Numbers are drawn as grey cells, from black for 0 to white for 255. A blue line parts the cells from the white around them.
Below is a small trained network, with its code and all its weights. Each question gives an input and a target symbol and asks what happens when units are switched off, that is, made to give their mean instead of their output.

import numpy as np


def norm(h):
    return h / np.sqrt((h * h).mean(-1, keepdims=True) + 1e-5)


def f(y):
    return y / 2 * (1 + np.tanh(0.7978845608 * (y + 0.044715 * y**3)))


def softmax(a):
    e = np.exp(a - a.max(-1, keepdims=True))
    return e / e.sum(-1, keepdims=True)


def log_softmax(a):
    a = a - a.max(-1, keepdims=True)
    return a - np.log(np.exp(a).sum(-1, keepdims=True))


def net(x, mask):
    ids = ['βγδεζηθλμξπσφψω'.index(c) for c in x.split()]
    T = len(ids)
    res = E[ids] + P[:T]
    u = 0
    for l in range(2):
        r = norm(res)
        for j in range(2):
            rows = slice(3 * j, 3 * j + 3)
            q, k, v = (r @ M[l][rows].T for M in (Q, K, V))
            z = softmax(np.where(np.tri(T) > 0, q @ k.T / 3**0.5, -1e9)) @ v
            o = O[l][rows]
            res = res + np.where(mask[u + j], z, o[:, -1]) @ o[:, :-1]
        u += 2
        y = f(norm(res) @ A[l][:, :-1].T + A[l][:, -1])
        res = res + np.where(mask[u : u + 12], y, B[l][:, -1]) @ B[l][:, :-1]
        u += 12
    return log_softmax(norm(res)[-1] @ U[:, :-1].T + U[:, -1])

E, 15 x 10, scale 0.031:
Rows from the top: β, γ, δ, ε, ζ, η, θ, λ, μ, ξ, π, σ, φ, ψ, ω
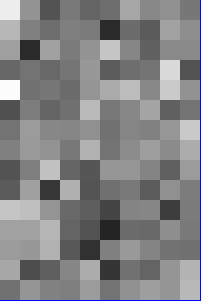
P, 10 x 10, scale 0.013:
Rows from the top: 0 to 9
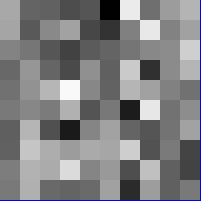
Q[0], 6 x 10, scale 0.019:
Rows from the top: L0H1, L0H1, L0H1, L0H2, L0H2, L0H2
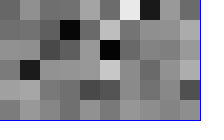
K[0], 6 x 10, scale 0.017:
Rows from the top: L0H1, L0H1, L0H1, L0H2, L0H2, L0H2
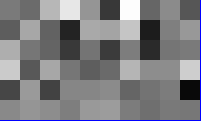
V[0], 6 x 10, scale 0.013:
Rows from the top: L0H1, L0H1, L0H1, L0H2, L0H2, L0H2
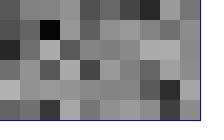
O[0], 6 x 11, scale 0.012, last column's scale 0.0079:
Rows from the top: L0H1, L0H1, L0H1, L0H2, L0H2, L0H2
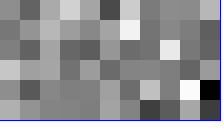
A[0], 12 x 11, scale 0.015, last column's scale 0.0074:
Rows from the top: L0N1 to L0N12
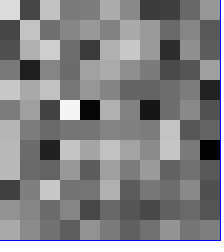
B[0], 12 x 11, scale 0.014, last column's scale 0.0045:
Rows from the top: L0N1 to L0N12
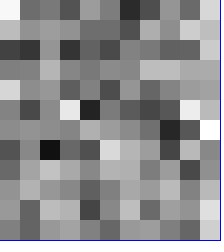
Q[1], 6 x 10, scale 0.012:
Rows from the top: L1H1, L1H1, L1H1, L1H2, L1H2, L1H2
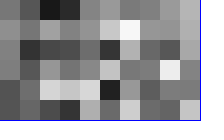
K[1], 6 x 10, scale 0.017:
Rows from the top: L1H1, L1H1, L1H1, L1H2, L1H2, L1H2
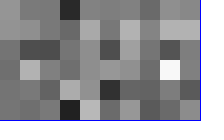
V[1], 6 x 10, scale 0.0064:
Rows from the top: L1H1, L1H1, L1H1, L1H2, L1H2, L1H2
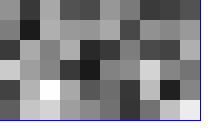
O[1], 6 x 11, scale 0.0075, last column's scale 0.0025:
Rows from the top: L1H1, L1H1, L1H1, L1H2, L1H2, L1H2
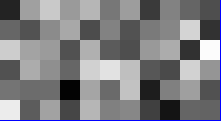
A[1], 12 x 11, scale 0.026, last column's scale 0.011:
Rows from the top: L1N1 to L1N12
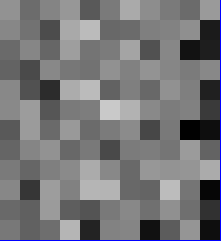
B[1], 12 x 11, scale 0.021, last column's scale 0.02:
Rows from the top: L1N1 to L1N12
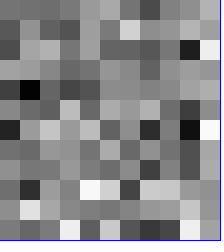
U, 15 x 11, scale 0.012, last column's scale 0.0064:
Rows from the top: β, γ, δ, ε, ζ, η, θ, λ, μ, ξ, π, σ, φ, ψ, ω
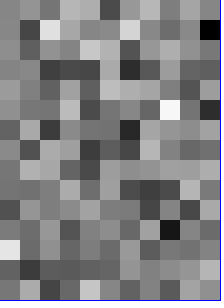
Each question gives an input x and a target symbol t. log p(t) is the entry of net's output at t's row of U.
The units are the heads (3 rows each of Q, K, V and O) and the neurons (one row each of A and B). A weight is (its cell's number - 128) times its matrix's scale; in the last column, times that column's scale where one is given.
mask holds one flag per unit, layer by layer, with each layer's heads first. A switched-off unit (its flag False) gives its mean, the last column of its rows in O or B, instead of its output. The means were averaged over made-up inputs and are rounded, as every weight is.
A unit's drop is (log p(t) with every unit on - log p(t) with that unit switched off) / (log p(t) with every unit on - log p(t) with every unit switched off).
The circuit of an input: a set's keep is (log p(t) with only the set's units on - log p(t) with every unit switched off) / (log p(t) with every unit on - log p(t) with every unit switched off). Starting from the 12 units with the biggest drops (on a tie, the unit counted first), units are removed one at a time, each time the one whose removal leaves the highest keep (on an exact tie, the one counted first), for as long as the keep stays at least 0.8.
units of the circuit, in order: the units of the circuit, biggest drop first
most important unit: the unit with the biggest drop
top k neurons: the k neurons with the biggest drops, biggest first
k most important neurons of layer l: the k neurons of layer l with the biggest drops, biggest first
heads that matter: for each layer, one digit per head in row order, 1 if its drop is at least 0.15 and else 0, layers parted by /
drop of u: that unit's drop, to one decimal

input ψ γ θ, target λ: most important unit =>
L0H1
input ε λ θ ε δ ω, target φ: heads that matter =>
10 / 01
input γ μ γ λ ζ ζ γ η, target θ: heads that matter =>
10 / 00
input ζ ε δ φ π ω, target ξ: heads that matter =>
11 / 11
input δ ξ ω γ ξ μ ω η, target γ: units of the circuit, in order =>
(L0H1; L0N2; L1N7)
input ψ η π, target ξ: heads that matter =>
01 / 00
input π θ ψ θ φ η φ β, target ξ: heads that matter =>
01 / 00
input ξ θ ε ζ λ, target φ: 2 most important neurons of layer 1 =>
(L1N7; L1N3)
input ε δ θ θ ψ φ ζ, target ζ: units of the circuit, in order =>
(L0N8; L1N6)
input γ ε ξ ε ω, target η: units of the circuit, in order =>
(L1N7; L0H1; L1N3; L1H2)
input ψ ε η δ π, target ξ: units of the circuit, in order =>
(L0H2; L1N12)
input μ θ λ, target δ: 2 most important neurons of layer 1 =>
(L1N10; L1N7)
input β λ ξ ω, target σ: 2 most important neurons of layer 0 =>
(L0N3; L0N2)
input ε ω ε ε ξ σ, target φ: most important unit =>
L0H2
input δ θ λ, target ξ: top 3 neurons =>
(L1N7; L1N3; L0N1)
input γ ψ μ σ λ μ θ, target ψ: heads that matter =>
10 / 00
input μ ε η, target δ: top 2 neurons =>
(L1N10; L1N7)
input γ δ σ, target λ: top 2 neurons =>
(L1N7; L1N3)
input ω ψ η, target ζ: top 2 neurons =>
(L1N6; L1N7)
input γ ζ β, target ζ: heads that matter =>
01 / 00
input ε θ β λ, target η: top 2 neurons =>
(L1N7; L1N3)
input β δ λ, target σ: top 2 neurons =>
(L1N7; L0N3)
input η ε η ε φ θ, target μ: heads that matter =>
10 / 00
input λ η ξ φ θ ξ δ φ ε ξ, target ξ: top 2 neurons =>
(L0N6; L1N12)
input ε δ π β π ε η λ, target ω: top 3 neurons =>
(L1N7; L1N3; L0N2)
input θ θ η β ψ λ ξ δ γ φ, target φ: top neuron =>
(L0N1)
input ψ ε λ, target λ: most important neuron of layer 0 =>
(L0N2)
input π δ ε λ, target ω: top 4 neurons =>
(L1N7; L1N3; L0N2; L1N5)
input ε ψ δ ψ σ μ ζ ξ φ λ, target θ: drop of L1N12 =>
0.1
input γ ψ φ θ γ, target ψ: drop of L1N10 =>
0.0
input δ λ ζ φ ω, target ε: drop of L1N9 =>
0.1
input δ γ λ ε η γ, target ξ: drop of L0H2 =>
1.2
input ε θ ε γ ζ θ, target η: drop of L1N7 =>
0.3
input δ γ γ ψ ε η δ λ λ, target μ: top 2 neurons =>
(L0N3; L1N7)
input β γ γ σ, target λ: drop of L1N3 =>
0.2
